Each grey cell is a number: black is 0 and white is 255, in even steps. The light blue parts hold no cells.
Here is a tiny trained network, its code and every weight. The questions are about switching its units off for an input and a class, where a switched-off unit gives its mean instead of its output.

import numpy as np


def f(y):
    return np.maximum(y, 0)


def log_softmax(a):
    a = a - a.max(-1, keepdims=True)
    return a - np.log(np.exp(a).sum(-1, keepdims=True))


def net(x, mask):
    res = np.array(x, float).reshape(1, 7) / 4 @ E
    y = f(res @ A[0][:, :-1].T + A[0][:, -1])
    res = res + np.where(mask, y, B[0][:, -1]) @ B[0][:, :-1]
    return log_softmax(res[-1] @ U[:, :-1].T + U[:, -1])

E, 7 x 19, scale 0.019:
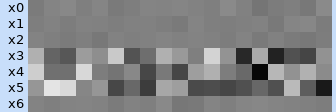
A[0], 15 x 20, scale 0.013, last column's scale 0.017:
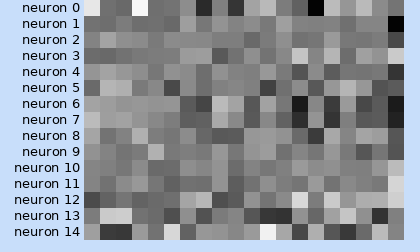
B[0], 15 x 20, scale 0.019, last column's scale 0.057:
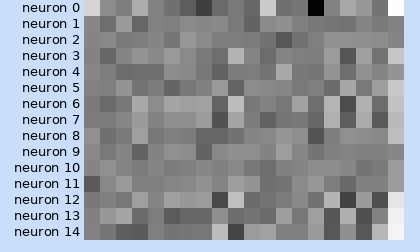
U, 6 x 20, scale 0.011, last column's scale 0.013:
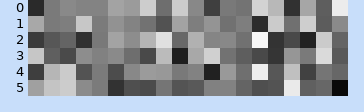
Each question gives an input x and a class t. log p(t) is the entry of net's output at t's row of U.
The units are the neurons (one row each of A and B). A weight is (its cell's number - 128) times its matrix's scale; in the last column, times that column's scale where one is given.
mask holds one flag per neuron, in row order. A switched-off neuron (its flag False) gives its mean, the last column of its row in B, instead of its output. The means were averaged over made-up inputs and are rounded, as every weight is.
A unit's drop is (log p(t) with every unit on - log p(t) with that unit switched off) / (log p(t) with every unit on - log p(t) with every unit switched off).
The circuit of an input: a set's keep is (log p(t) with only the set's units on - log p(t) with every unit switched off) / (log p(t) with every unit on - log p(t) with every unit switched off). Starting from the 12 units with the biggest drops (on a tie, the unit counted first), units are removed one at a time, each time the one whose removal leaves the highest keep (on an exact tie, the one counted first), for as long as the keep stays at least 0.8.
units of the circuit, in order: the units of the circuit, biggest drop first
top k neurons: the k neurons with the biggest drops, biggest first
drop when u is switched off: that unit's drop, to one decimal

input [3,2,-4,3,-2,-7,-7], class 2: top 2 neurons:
(neuron 0; neuron 14)
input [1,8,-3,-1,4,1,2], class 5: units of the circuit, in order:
(neuron 6)
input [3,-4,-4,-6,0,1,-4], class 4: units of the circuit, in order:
(neuron 0; neuron 13)
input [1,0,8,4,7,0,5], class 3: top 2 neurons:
(neuron 12; neuron 14)
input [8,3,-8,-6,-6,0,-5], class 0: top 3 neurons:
(neuron 0; neuron 12; neuron 14)
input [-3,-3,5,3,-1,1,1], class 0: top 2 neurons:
(neuron 0; neuron 13)
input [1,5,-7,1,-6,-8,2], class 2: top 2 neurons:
(neuron 14; neuron 0)
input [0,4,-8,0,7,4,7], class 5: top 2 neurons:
(neuron 12; neuron 13)
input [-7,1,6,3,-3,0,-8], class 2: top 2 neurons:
(neuron 0; neuron 12)
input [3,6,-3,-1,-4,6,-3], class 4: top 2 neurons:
(neuron 0; neuron 13)
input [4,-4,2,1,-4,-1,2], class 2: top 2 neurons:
(neuron 0; neuron 12)
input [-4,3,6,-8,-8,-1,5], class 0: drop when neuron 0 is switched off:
0.6
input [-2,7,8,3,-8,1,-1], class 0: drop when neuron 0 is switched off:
1.0
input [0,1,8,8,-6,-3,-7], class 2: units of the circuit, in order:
(neuron 0)
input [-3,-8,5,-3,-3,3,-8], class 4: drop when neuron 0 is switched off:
0.8
